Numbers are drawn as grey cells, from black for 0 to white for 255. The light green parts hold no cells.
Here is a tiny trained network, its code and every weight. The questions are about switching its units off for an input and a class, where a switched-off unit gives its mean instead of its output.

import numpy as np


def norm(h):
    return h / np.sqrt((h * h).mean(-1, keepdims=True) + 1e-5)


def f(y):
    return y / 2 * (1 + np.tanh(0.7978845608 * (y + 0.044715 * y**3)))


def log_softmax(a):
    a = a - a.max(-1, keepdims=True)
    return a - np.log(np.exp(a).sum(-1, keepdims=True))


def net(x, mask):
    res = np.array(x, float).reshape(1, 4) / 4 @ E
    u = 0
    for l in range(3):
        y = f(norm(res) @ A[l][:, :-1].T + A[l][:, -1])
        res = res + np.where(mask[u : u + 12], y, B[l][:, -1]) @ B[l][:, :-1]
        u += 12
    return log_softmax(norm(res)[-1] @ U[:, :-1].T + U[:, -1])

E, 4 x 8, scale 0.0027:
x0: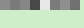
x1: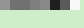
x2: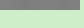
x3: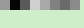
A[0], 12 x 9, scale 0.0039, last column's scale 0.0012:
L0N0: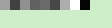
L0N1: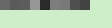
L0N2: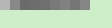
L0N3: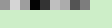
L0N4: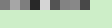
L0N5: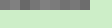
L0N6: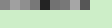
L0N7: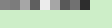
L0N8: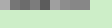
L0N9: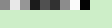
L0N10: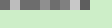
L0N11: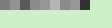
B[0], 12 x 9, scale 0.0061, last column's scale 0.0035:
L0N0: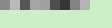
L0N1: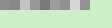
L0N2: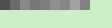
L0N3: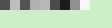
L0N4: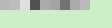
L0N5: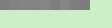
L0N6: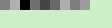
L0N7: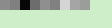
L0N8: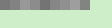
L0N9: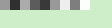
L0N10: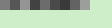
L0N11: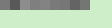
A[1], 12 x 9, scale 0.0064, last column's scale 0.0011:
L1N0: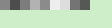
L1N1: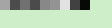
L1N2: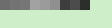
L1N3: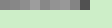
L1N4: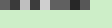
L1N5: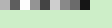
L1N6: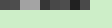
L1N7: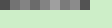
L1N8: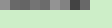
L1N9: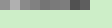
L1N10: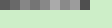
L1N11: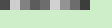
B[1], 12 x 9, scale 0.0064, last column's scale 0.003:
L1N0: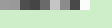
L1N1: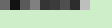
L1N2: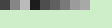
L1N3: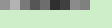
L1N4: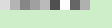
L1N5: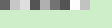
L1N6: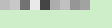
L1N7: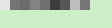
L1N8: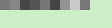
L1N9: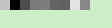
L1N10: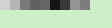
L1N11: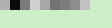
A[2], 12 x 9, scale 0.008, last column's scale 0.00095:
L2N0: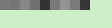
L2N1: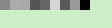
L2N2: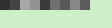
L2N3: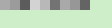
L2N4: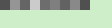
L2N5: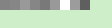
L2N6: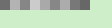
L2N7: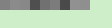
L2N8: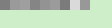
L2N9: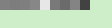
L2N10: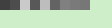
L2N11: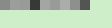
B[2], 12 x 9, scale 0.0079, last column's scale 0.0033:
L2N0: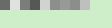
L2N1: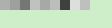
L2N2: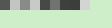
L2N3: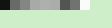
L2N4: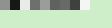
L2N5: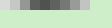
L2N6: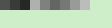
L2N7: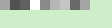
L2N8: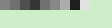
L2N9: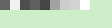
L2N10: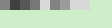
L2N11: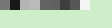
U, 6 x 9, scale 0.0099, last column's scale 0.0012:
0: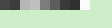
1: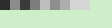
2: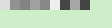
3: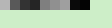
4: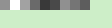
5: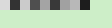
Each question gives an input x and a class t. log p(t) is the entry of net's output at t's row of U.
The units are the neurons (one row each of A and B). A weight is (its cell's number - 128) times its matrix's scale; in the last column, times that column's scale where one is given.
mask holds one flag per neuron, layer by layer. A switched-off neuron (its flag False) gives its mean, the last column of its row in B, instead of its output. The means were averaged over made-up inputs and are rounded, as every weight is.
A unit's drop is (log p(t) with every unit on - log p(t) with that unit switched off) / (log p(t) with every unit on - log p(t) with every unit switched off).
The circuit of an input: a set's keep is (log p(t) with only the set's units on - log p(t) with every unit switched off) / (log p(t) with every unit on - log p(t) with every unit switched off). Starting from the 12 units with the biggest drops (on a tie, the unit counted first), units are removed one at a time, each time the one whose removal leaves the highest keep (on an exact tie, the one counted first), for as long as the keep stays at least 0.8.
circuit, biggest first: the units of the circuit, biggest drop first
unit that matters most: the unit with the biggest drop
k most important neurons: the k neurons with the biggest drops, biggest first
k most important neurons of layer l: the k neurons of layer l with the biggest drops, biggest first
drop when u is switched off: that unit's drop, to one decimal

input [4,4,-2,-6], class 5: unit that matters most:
L0N9
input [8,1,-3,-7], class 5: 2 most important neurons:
L0N9; L2N11
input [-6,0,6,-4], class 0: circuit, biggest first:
L0N3; L2N4
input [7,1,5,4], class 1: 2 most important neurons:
L0N9; L2N9
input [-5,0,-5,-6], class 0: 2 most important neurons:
L0N3; L2N4
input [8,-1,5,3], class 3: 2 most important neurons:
L0N3; L0N7
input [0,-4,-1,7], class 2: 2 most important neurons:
L1N5; L0N6
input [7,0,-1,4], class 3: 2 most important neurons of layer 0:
L0N3; L0N7
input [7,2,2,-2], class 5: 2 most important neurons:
L0N4; L2N11
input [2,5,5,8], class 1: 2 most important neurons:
L2N9; L1N1
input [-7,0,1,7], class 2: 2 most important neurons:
L0N3; L2N1
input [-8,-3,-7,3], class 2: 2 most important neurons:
L2N1; L0N3
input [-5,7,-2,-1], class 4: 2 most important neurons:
L0N9; L0N3
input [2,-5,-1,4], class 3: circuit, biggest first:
L1N0
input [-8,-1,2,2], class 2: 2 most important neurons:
L0N3; L2N1
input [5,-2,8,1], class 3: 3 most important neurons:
L0N3; L0N7; L0N0
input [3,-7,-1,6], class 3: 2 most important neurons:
L1N1; L1N0
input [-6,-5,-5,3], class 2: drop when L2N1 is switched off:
0.2
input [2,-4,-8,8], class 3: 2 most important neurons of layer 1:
L1N1; L1N0
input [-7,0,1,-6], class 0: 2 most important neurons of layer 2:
L2N4; L2N9
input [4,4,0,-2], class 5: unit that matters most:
L0N4
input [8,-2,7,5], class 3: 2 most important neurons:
L0N3; L0N7
